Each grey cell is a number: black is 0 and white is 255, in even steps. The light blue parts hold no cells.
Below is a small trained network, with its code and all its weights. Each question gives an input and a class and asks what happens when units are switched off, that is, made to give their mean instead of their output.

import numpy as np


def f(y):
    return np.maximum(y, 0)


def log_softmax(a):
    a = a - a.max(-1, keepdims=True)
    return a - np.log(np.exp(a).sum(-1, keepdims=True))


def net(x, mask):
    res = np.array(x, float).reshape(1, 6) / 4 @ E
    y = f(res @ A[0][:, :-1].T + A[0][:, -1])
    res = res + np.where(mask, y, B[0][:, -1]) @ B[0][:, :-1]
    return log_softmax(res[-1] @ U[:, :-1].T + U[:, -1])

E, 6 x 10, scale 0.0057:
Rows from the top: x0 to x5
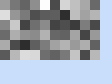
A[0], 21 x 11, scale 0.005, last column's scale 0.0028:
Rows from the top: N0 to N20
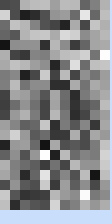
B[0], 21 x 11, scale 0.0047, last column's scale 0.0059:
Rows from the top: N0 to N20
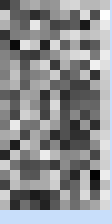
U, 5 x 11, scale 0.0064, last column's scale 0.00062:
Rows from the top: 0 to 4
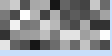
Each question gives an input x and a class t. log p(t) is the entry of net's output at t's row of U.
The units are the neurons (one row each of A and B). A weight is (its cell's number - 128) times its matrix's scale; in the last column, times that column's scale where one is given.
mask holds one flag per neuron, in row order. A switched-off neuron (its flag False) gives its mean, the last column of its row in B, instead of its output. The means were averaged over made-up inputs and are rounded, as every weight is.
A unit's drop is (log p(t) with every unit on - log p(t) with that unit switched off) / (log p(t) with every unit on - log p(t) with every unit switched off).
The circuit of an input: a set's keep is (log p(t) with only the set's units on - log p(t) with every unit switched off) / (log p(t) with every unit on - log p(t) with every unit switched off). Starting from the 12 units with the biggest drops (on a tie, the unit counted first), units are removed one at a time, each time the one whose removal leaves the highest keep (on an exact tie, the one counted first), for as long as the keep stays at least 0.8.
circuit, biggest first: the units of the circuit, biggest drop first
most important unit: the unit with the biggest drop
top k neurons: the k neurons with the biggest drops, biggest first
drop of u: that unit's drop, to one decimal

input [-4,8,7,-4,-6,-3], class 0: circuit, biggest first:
N13; N2
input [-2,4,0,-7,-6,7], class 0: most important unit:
N6
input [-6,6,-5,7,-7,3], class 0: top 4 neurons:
N6; N13; N2; N8
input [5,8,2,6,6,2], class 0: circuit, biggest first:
N6; N13
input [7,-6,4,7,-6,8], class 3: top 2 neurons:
N0; N3
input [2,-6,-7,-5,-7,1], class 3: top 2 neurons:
N3; N0
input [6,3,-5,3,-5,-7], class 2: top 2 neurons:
N15; N17
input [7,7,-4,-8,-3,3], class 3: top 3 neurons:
N3; N6; N17
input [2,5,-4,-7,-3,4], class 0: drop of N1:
0.1
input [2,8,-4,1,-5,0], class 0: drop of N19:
0.0
